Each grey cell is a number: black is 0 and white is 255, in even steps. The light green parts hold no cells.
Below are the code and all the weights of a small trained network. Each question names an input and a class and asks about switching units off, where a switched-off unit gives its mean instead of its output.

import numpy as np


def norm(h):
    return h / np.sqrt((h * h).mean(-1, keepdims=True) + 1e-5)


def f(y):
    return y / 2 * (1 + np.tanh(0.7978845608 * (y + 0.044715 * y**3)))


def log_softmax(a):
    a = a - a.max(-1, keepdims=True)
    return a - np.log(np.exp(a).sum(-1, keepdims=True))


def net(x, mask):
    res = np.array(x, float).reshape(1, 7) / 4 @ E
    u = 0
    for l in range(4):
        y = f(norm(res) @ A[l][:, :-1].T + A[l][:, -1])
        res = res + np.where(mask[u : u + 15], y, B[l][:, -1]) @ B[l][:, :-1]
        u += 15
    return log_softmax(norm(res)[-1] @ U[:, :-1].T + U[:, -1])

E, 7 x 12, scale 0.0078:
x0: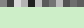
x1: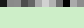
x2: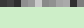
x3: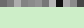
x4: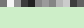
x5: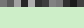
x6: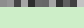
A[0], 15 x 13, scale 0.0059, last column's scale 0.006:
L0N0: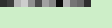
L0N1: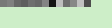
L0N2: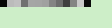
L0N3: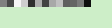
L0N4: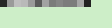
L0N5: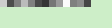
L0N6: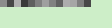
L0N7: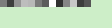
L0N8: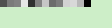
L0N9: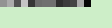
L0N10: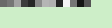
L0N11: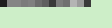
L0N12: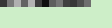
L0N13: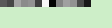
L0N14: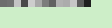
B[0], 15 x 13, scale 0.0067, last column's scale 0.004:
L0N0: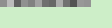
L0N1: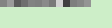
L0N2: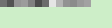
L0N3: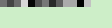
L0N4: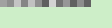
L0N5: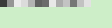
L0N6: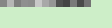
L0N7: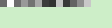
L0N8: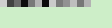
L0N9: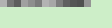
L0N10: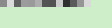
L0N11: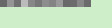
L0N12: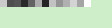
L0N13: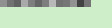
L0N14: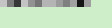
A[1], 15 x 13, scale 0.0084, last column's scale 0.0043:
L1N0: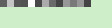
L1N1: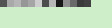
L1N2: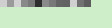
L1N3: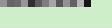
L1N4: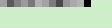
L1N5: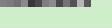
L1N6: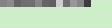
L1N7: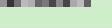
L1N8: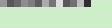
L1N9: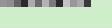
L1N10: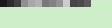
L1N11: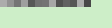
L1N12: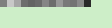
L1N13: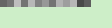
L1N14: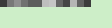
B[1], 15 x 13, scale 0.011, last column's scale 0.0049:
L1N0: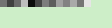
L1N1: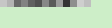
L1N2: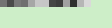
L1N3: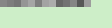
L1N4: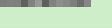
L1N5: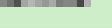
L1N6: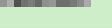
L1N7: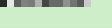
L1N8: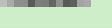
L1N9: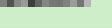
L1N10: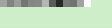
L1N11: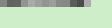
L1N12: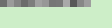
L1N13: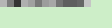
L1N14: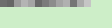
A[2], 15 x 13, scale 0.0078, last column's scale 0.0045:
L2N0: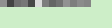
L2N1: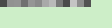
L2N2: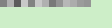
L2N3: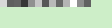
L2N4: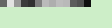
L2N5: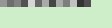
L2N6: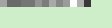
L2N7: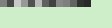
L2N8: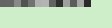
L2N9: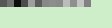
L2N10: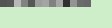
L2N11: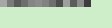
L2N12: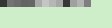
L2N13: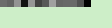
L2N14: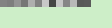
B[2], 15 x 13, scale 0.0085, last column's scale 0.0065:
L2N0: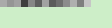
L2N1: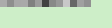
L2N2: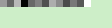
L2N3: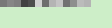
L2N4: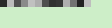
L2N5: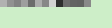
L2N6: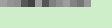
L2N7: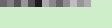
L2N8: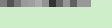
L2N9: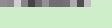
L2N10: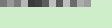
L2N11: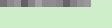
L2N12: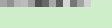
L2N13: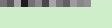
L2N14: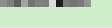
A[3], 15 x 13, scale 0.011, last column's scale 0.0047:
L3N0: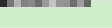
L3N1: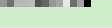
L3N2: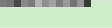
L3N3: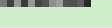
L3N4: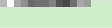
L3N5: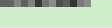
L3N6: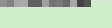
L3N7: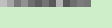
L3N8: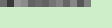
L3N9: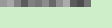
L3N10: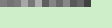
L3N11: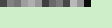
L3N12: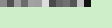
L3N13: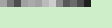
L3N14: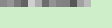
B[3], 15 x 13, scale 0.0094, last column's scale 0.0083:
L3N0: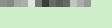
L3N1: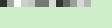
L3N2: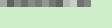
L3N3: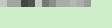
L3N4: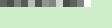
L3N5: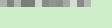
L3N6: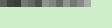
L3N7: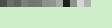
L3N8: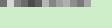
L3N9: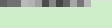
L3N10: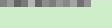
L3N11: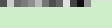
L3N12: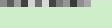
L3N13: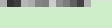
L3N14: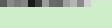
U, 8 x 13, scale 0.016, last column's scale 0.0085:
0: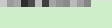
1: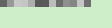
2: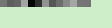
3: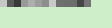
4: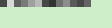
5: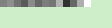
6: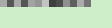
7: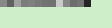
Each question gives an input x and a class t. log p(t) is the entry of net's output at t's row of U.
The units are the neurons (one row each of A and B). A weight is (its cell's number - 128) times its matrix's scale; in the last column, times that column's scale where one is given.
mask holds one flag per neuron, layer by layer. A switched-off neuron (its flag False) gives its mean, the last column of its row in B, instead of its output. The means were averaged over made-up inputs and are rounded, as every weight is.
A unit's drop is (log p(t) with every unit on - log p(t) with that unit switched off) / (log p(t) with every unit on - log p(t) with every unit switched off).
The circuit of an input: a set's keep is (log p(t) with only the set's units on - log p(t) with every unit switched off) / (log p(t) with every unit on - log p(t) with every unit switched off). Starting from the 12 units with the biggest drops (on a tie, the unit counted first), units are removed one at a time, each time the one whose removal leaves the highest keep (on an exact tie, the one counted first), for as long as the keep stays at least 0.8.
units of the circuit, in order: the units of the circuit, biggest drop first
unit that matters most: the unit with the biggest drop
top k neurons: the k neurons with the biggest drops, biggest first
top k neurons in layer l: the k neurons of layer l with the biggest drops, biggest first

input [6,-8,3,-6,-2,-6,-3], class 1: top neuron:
L0N5
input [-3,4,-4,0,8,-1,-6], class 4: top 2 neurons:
L2N4; L1N12
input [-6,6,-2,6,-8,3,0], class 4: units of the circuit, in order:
L0N7; L3N11
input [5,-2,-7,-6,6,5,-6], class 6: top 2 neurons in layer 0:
L0N10; L0N7
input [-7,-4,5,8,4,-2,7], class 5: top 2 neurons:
L1N1; L0N10
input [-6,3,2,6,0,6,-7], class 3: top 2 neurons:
L0N14; L2N5
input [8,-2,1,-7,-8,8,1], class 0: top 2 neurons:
L0N12; L3N3
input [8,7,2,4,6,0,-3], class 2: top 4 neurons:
L0N3; L2N7; L0N5; L3N6
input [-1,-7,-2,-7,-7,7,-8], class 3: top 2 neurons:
L1N13; L2N5
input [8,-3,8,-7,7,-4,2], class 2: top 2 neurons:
L0N3; L1N2
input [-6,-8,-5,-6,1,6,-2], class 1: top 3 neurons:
L0N5; L3N1; L2N2
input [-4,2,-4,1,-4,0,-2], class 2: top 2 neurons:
L1N0; L0N10
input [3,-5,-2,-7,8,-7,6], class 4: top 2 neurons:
L2N4; L0N12
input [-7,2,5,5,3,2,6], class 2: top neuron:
L1N0
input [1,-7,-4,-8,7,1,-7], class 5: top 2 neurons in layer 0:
L0N1; L0N3
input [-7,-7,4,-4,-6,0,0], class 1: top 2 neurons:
L0N5; L3N1
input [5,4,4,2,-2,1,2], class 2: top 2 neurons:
L0N3; L1N2
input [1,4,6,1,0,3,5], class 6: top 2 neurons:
L1N10; L3N12
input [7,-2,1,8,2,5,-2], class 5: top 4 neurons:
L1N1; L0N10; L3N7; L1N0
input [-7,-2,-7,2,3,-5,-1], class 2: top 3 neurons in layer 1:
L1N0; L1N9; L1N10
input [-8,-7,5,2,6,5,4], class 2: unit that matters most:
L1N0
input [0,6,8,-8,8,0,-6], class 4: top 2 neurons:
L2N4; L1N2
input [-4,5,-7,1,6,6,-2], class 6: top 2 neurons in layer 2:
L2N8; L2N2
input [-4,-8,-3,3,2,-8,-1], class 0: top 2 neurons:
L0N8; L2N3
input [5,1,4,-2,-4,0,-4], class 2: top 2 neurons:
L0N3; L1N2
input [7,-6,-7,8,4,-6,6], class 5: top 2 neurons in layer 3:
L3N4; L3N14
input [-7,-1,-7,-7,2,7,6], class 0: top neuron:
L3N5
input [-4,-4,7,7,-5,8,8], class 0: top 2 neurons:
L0N12; L3N5
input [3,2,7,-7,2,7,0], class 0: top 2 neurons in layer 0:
L0N12; L0N10
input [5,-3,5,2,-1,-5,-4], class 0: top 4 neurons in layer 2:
L2N3; L2N2; L2N6; L2N9
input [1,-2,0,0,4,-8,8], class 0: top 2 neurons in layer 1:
L1N13; L1N4
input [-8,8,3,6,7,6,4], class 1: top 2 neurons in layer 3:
L3N0; L3N14
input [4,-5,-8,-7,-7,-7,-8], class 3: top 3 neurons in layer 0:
L0N12; L0N14; L0N13
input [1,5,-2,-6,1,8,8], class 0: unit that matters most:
L3N3
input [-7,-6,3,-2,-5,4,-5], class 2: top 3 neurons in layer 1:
L1N0; L1N14; L1N9
